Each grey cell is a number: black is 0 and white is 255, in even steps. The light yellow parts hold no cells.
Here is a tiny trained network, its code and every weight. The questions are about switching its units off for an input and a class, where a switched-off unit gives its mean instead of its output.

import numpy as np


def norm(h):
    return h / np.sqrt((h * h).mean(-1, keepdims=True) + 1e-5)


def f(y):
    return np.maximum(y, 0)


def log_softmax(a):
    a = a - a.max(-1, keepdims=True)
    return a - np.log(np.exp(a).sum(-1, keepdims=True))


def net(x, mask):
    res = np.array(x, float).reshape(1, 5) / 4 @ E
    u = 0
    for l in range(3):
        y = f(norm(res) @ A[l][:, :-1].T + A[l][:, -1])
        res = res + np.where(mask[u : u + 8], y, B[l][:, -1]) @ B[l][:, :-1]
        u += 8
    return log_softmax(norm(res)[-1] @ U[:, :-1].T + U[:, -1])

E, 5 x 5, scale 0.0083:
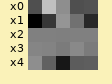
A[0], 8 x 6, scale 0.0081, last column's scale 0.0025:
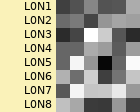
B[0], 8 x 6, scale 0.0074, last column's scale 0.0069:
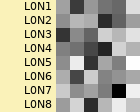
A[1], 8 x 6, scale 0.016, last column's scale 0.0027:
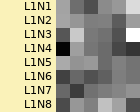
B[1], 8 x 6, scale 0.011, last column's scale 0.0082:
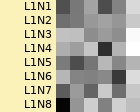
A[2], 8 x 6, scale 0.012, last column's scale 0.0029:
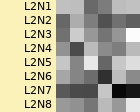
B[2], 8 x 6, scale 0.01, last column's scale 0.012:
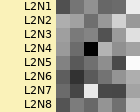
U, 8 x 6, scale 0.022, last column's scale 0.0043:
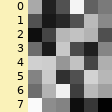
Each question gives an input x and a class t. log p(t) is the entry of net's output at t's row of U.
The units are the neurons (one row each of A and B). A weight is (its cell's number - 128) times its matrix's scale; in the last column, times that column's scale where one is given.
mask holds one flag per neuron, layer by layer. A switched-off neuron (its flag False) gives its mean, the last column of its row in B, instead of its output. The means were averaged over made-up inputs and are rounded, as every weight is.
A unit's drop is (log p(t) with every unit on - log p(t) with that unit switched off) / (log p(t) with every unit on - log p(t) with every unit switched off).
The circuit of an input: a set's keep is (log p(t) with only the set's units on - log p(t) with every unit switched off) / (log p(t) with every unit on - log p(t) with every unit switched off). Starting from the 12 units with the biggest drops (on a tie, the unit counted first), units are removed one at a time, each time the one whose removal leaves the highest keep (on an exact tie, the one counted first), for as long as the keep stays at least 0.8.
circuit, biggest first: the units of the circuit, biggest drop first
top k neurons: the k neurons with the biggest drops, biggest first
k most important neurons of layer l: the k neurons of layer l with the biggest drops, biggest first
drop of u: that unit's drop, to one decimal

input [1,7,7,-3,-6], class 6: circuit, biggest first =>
L1N4
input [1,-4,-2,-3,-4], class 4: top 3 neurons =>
L0N7, L0N1, L2N6
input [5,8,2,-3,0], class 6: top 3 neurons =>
L0N3, L0N7, L1N8
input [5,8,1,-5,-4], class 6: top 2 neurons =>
L0N3, L1N4
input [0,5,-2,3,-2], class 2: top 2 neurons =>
L0N3, L0N1
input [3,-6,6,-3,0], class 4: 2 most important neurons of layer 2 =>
L2N4, L2N2
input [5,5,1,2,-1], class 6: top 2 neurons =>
L0N3, L1N8
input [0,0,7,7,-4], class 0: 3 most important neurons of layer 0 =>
L0N7, L0N5, L0N6
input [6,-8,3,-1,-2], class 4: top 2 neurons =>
L0N7, L1N4
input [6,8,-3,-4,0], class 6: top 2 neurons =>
L0N3, L0N7
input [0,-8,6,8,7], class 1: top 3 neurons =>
L2N6, L0N5, L1N3
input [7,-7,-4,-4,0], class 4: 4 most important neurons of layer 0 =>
L0N7, L0N4, L0N3, L0N6
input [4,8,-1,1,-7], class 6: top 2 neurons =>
L1N4, L0N3
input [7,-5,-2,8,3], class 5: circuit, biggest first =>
L0N8
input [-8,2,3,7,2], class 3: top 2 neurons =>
L1N4, L2N7
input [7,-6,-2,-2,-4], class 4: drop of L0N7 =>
0.1
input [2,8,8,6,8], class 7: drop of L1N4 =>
0.7
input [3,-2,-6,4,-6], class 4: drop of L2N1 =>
0.0
